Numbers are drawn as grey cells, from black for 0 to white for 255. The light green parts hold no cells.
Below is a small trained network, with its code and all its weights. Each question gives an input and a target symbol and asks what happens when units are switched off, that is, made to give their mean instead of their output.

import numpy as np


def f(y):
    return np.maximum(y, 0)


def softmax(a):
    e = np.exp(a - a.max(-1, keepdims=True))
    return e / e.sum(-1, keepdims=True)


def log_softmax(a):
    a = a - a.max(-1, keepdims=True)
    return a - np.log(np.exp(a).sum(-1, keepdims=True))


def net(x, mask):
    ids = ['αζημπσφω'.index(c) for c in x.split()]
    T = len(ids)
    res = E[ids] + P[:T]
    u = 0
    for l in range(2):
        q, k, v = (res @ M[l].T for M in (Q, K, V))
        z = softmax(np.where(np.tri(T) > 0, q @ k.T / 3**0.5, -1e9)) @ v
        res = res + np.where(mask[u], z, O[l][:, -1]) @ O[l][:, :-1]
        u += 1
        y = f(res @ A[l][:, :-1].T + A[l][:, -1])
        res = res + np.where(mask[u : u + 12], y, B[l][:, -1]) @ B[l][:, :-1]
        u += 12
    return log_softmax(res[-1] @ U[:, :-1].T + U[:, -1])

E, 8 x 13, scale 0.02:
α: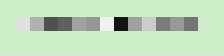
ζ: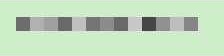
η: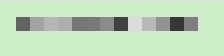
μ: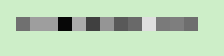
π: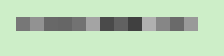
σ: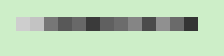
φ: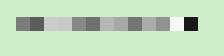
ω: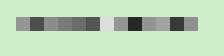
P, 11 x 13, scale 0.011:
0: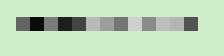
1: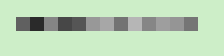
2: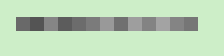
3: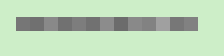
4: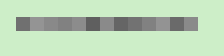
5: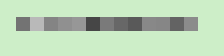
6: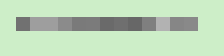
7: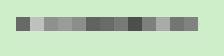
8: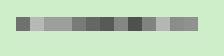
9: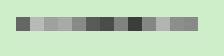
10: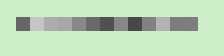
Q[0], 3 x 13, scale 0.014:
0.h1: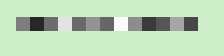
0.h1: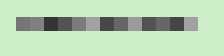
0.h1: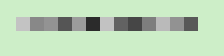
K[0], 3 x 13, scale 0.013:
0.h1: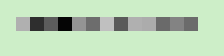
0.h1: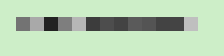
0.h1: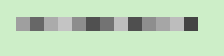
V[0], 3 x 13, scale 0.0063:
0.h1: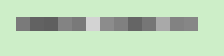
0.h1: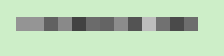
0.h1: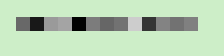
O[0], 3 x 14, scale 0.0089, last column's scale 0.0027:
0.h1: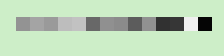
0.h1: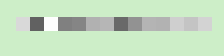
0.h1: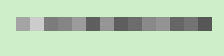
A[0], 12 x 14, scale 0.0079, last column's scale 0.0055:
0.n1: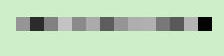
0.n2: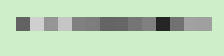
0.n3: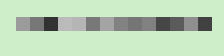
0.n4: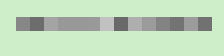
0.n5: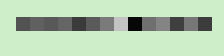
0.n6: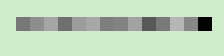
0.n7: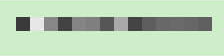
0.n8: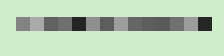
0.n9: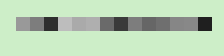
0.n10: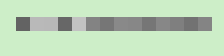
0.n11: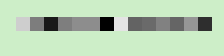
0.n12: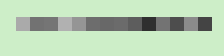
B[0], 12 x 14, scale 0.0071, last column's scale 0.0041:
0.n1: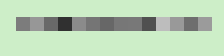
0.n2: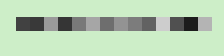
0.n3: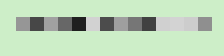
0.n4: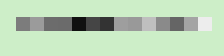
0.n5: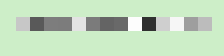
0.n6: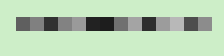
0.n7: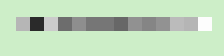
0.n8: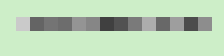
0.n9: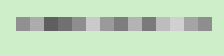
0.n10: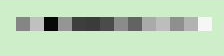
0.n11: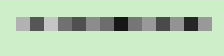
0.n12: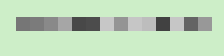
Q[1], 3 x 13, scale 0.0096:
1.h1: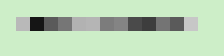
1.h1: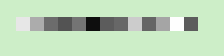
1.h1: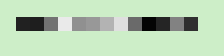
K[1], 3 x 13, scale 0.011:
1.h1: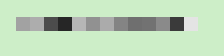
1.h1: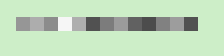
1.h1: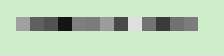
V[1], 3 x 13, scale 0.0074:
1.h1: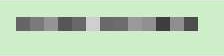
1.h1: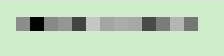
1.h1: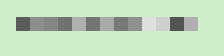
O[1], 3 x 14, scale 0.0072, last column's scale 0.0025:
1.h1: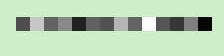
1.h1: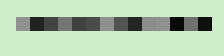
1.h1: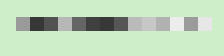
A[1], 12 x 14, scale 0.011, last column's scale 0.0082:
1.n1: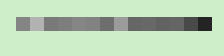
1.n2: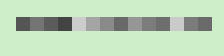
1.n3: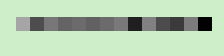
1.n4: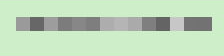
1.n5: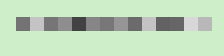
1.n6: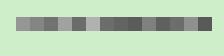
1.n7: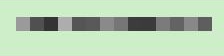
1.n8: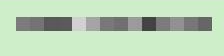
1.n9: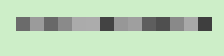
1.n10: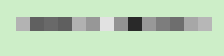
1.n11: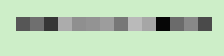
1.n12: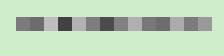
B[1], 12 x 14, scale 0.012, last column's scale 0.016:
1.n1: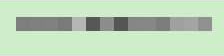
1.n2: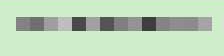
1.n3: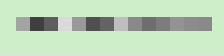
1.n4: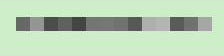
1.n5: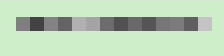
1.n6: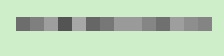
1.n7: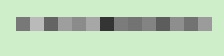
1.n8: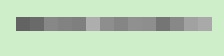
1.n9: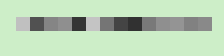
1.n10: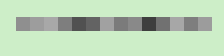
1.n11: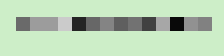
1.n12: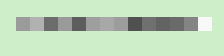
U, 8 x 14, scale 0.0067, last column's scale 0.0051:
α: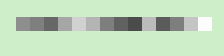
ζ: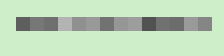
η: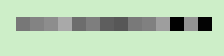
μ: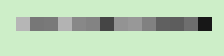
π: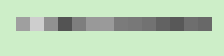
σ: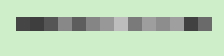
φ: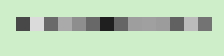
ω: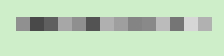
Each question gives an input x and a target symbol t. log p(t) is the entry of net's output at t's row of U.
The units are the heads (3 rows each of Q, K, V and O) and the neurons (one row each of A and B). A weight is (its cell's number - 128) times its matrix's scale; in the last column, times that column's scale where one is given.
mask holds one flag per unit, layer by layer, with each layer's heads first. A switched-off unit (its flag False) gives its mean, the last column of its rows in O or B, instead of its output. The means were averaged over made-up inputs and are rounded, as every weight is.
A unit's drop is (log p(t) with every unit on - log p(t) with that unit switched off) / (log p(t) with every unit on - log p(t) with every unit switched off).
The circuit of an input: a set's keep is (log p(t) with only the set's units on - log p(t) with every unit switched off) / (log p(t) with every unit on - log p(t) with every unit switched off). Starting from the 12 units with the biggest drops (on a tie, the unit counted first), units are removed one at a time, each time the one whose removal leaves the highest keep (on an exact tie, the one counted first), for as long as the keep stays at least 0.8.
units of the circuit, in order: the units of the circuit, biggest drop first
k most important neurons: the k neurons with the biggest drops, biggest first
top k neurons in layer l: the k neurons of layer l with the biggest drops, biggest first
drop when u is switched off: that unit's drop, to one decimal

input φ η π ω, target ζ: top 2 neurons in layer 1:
(1.n7, 1.n10)
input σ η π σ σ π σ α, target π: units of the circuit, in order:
(1.h1, 1.n10)
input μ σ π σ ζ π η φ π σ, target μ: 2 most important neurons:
(1.n3, 0.n11)
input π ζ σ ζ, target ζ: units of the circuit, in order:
(1.n2, 1.n8)
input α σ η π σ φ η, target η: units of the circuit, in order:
(1.h1, 0.h1)
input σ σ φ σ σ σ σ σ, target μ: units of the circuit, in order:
(1.h1, 1.n3, 1.n7)
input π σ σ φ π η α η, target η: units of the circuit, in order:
(1.h1)
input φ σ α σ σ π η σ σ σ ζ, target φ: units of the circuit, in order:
(0.n10, 1.h1, 1.n7)
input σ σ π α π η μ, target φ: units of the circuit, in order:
(1.h1, 1.n4)
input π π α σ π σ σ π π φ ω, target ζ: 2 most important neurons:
(0.n5, 1.n7)
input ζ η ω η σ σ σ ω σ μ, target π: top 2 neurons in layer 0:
(0.n5, 0.n4)
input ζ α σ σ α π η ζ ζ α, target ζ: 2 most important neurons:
(1.n2, 0.n10)
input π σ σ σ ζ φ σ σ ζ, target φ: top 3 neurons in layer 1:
(1.n7, 1.n5, 1.n12)
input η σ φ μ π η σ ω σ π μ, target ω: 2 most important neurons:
(0.n7, 0.n10)
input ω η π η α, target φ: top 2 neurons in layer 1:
(1.n4, 1.n2)
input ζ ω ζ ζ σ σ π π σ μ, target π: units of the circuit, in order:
(1.h1, 1.n12)
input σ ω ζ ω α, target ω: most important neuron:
(0.n5)
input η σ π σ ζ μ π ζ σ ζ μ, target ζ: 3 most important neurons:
(1.n2, 0.n5, 1.n8)
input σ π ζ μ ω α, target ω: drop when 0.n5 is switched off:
0.1
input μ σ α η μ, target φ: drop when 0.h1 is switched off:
0.2
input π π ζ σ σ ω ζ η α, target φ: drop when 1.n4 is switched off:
0.2
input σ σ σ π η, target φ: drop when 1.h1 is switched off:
0.8
